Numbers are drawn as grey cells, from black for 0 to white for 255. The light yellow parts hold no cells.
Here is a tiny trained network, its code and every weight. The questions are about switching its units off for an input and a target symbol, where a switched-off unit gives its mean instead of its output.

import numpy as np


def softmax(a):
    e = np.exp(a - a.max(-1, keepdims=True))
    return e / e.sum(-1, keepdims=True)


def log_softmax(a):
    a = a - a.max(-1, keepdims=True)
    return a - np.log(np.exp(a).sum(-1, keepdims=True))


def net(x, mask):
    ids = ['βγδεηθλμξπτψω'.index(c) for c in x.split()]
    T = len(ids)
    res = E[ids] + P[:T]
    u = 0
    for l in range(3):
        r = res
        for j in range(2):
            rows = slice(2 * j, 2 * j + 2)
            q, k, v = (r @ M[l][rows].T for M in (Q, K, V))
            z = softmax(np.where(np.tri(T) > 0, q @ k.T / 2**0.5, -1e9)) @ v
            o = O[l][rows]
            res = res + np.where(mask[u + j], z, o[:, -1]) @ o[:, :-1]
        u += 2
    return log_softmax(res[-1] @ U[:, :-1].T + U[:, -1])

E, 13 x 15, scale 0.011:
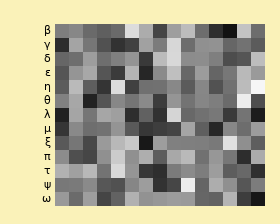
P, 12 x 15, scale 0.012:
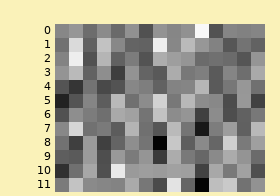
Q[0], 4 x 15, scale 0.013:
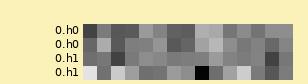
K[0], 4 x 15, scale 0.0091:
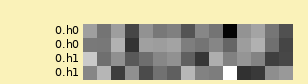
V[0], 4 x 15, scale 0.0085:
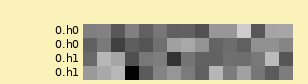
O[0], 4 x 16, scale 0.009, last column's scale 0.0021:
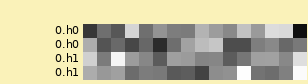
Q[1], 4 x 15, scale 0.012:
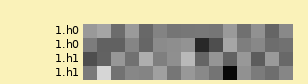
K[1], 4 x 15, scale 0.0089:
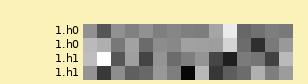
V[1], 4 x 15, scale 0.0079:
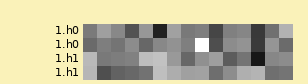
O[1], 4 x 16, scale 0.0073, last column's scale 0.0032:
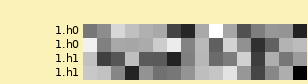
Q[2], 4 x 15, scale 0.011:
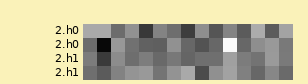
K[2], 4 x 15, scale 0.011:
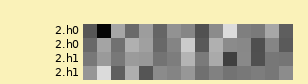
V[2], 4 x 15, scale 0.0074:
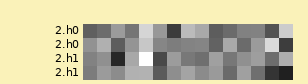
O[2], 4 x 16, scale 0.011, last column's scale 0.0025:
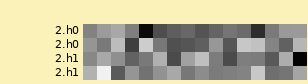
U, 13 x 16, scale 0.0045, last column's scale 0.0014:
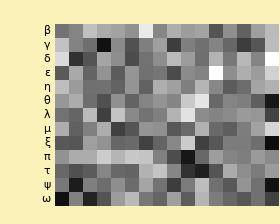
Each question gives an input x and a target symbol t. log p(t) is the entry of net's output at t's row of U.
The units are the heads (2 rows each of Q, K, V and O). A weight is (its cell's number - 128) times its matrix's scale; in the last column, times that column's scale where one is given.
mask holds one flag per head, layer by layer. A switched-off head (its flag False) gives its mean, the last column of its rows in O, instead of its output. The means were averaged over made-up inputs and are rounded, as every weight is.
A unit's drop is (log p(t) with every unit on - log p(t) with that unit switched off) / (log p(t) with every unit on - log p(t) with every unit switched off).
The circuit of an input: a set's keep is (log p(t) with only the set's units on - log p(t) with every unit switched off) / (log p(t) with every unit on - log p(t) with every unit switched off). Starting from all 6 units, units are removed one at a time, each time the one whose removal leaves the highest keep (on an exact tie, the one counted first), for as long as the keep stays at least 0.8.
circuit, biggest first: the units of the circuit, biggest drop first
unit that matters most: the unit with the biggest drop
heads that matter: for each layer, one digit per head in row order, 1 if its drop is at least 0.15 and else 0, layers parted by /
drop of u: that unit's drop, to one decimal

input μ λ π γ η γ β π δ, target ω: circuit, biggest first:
0.h1
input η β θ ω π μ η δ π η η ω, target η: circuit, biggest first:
2.h0, 1.h1
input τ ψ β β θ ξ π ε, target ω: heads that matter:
01 / 00 / 00
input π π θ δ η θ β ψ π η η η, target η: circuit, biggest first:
2.h0, 1.h1
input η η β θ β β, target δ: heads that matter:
10 / 01 / 00
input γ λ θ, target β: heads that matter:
01 / 11 / 00
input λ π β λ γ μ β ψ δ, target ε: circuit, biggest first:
0.h1, 0.h0
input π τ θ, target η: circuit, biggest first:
2.h1, 1.h1
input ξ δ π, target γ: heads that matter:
00 / 11 / 10
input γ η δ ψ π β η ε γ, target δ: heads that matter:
00 / 01 / 00
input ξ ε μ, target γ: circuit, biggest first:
2.h0, 1.h0
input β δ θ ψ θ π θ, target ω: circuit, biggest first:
0.h1, 2.h0
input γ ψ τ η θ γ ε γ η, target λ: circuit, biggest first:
1.h0, 0.h0
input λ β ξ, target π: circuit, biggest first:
1.h1, 2.h1
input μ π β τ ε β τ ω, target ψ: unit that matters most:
2.h1
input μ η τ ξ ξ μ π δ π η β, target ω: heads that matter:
01 / 00 / 00
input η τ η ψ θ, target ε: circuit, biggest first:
0.h1, 0.h0, 2.h0
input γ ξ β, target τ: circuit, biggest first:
0.h1, 1.h0
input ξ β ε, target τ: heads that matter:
01 / 10 / 00
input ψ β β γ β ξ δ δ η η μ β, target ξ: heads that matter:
00 / 10 / 01
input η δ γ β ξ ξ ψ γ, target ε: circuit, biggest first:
0.h1
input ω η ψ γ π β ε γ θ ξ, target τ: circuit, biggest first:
0.h1, 2.h0
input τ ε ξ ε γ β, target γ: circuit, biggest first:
2.h0, 1.h0, 0.h0
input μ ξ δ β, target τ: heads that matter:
01 / 11 / 00
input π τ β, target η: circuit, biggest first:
2.h1, 1.h1
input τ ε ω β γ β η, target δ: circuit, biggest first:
1.h1, 2.h0
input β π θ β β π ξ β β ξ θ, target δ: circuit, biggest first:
1.h1
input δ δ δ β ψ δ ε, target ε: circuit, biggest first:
0.h1, 0.h0
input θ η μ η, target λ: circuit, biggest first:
2.h0, 1.h0
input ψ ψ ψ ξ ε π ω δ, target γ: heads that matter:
11 / 00 / 00
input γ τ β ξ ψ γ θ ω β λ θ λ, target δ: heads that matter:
00 / 01 / 00
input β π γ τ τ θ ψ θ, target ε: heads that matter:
11 / 00 / 00
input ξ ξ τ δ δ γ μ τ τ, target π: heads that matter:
10 / 00 / 00
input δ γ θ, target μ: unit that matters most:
2.h0
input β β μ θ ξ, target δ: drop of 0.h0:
0.1
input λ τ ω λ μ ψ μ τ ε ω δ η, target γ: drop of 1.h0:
0.0
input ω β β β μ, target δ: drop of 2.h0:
0.2
